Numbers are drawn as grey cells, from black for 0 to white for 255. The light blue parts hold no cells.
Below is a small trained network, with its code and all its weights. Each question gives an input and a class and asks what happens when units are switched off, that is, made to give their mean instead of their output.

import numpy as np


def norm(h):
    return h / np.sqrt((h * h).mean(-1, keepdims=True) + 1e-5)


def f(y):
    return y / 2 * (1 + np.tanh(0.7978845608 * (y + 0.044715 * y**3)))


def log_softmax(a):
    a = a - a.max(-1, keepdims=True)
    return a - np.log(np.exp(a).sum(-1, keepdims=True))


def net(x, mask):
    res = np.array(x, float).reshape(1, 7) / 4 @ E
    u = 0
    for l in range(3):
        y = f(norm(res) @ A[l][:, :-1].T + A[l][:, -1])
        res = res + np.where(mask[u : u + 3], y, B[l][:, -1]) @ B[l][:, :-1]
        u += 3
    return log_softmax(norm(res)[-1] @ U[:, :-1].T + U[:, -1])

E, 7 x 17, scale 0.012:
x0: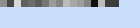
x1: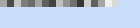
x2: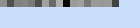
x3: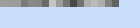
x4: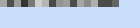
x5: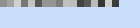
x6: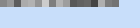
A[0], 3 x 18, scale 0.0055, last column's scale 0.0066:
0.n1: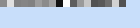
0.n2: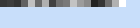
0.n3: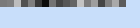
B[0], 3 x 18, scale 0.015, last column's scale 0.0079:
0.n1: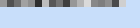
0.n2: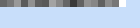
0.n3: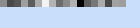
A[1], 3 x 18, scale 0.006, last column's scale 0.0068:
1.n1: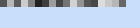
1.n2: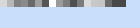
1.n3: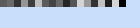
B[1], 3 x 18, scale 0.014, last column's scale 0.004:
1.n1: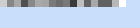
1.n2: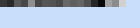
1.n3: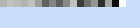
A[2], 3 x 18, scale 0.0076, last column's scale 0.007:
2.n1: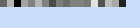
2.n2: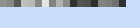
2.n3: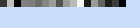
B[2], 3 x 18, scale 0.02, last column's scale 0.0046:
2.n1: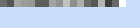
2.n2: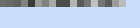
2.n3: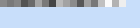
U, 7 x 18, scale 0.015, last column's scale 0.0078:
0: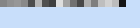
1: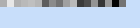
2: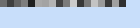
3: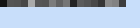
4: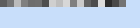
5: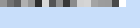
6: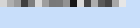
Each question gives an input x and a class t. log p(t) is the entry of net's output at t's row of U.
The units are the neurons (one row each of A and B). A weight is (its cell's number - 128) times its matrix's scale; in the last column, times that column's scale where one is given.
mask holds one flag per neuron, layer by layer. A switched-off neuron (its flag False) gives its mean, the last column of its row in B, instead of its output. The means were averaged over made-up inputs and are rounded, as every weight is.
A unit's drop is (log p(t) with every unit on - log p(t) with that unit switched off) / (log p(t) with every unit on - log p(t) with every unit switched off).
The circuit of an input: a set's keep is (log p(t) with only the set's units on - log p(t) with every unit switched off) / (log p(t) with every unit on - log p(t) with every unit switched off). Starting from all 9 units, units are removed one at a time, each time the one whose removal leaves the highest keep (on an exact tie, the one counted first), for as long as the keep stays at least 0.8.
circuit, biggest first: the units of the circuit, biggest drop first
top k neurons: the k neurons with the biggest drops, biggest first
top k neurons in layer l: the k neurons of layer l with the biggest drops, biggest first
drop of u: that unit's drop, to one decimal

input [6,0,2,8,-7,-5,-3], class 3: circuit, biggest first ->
(1.n2)
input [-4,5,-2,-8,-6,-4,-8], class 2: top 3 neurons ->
(0.n3; 1.n2; 2.n3)
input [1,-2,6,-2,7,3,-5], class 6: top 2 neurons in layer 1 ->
(1.n3; 1.n2)
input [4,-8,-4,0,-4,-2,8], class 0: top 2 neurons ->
(2.n3; 0.n3)
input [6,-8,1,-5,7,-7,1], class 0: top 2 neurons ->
(2.n3; 1.n1)
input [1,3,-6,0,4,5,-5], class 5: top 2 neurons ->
(0.n1; 1.n3)
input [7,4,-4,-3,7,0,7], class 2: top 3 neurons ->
(2.n2; 2.n1; 1.n1)
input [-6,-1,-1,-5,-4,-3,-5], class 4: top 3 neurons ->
(2.n1; 1.n2; 2.n2)
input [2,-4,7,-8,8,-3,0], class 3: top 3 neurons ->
(0.n2; 0.n1; 1.n1)
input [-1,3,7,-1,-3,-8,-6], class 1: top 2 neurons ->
(1.n3; 0.n1)
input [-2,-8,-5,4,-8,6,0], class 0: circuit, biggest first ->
(2.n3; 1.n3)
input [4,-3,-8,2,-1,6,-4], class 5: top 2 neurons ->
(0.n1; 1.n3)
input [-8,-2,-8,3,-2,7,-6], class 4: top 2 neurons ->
(2.n1; 1.n3)
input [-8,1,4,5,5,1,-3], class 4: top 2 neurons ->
(2.n1; 0.n2)
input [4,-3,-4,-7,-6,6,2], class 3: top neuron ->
(0.n2)
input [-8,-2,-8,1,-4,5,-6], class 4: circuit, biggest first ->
(2.n1; 1.n3)
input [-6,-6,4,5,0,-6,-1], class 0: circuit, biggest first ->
(2.n3; 0.n1)
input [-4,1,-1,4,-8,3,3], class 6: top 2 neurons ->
(1.n1; 0.n2)
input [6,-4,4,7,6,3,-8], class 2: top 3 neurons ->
(0.n3; 0.n2; 2.n1)
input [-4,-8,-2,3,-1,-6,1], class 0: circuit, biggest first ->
(2.n3)
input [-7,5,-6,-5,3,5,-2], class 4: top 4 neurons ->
(2.n1; 1.n3; 1.n2; 2.n3)
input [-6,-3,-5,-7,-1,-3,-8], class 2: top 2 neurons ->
(0.n3; 1.n2)
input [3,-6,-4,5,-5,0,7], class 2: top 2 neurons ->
(2.n2; 0.n2)
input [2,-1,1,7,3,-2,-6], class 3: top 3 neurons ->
(1.n2; 2.n2; 0.n1)
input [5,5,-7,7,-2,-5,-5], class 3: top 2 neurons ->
(1.n2; 2.n3)
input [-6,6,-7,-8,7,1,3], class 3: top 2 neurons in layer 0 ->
(0.n2; 0.n1)
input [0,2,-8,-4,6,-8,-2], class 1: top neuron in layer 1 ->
(1.n3)
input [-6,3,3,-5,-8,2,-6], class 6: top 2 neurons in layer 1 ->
(1.n1; 1.n2)
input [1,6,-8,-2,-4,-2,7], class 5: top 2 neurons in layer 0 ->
(0.n1; 0.n3)
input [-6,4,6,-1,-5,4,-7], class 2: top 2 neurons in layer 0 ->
(0.n3; 0.n1)
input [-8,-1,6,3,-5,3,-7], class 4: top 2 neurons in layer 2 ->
(2.n1; 2.n2)
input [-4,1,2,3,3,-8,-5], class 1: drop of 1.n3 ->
1.0
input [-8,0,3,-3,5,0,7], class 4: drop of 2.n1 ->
0.9
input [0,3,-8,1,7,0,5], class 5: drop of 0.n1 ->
1.0
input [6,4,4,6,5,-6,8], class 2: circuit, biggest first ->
(2.n2)
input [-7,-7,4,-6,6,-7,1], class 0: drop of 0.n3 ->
0.0
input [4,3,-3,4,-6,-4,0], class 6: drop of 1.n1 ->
0.9
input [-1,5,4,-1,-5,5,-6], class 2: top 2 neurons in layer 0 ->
(0.n3; 0.n1)
